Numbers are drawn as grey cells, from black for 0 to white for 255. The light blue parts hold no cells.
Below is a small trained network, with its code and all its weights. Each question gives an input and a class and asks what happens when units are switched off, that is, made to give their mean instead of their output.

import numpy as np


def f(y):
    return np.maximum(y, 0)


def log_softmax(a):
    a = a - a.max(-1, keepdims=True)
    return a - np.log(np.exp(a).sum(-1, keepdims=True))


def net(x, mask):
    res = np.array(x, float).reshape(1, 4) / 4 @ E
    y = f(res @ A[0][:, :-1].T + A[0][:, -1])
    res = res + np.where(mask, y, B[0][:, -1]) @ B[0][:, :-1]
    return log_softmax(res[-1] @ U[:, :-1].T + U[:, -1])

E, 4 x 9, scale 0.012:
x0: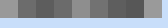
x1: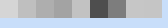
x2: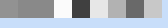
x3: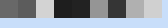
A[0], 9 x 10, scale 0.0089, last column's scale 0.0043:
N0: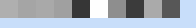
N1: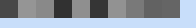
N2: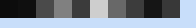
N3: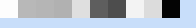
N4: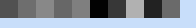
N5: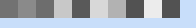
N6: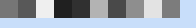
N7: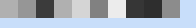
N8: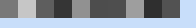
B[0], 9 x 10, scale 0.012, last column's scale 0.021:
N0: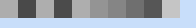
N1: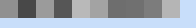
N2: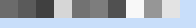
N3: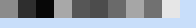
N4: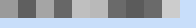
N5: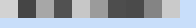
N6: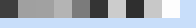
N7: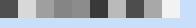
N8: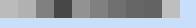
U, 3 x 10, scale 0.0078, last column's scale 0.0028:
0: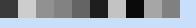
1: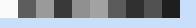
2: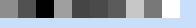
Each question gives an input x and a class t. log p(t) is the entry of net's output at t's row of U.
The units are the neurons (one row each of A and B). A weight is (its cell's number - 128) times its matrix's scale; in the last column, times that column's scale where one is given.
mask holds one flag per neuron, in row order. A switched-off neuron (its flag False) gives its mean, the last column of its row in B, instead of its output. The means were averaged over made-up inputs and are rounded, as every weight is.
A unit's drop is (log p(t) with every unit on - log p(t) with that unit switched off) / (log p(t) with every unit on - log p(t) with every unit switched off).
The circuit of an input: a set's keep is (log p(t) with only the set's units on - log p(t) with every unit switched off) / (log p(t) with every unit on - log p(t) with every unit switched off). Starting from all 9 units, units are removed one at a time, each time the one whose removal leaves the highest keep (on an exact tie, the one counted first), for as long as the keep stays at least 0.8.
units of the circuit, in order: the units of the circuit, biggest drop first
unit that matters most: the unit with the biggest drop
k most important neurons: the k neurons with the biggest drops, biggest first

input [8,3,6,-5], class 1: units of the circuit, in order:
[N5]
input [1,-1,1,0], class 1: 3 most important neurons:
[N6; N3; N7]
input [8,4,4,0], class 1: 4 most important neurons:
[N2; N5; N0; N6]
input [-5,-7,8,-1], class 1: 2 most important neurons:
[N5; N0]
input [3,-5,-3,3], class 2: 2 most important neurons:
[N2; N7]
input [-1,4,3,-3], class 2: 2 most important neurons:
[N6; N3]
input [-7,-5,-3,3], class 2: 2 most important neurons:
[N2; N7]
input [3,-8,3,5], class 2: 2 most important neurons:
[N2; N7]
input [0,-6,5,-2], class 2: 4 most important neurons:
[N2; N4; N8; N1]
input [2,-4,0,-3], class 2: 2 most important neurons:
[N6; N2]
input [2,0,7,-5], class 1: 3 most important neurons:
[N5; N6; N0]
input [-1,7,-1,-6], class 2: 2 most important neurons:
[N3; N6]
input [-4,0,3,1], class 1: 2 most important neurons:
[N7; N6]
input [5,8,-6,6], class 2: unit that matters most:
N3
